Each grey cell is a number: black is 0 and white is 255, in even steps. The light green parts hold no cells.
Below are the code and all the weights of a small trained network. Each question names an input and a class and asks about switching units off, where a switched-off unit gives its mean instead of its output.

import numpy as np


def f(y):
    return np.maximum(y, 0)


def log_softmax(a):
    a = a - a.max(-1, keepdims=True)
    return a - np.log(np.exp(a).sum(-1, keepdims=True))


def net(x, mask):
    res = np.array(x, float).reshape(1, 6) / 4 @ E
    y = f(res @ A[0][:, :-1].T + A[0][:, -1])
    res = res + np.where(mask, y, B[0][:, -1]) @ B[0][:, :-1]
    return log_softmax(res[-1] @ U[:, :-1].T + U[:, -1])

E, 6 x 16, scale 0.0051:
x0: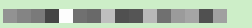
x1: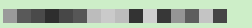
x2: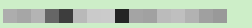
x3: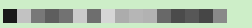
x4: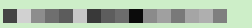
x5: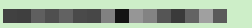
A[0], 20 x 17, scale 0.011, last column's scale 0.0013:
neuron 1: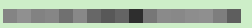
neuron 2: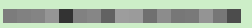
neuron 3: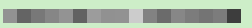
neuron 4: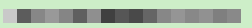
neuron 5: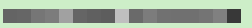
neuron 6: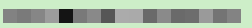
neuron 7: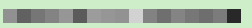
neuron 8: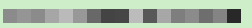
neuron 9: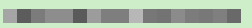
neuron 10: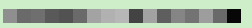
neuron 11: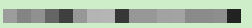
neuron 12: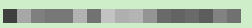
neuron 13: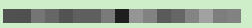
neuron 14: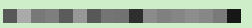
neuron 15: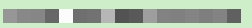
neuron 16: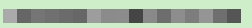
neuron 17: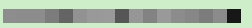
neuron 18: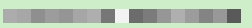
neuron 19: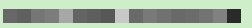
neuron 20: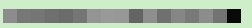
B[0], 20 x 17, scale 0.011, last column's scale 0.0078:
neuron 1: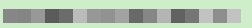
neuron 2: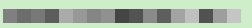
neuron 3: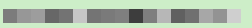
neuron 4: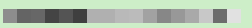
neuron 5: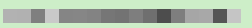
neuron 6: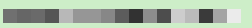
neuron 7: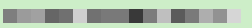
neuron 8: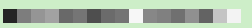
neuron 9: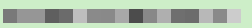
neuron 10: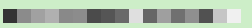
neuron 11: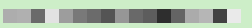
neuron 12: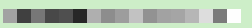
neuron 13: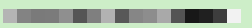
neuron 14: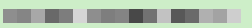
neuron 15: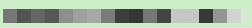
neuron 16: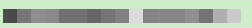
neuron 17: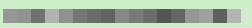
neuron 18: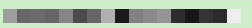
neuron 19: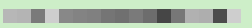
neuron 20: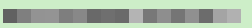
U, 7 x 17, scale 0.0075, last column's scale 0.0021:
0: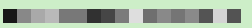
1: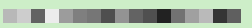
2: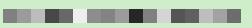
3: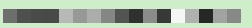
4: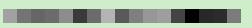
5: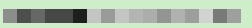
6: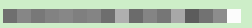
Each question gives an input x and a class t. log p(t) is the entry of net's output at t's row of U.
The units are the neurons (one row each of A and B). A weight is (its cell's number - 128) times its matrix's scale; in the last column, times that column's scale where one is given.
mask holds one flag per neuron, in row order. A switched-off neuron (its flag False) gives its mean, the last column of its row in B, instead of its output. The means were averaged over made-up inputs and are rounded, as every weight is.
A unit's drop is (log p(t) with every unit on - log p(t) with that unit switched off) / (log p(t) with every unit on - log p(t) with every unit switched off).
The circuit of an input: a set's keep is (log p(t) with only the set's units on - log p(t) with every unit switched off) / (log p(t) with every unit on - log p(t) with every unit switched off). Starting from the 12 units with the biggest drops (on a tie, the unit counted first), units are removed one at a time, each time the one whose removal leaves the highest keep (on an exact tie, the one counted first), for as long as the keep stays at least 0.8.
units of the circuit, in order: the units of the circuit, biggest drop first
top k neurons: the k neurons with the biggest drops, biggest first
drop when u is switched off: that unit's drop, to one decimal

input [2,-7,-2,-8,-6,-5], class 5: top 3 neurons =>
neuron 4; neuron 10; neuron 9
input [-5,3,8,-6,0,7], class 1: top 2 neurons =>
neuron 11; neuron 18
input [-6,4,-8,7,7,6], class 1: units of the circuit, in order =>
neuron 19
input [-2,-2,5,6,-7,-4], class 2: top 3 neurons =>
neuron 7; neuron 3; neuron 4
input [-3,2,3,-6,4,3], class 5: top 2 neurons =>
neuron 4; neuron 7
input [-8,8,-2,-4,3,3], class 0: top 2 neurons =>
neuron 10; neuron 16
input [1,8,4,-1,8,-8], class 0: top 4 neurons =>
neuron 10; neuron 16; neuron 13; neuron 20
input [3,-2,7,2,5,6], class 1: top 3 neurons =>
neuron 11; neuron 18; neuron 17
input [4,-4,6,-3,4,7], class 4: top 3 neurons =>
neuron 13; neuron 19; neuron 5
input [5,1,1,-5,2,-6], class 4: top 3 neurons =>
neuron 18; neuron 6; neuron 12
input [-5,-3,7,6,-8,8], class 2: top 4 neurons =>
neuron 7; neuron 3; neuron 18; neuron 9
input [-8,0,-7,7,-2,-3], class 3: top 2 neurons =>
neuron 6; neuron 2
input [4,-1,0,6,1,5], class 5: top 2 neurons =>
neuron 12; neuron 18
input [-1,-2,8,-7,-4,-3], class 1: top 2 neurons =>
neuron 11; neuron 12
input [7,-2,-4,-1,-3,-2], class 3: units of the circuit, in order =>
neuron 15
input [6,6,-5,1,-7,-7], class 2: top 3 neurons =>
neuron 7; neuron 3; neuron 8
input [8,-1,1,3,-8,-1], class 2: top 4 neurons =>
neuron 7; neuron 3; neuron 6; neuron 9
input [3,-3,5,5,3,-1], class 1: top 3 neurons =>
neuron 11; neuron 4; neuron 17
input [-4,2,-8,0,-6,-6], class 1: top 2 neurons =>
neuron 19; neuron 5
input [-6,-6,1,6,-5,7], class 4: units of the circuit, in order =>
neuron 13
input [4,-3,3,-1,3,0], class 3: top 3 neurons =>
neuron 15; neuron 10; neuron 7
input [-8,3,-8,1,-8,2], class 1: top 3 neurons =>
neuron 19; neuron 5; neuron 14
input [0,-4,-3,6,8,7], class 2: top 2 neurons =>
neuron 14; neuron 18
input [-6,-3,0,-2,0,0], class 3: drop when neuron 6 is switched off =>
0.2
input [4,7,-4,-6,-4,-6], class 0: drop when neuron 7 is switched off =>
0.0
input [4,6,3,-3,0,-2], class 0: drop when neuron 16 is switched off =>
0.1
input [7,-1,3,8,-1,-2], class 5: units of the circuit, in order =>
neuron 12
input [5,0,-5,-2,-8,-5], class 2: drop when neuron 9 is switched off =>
0.1
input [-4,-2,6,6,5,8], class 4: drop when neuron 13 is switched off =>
2.0
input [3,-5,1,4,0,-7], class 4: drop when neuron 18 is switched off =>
1.2
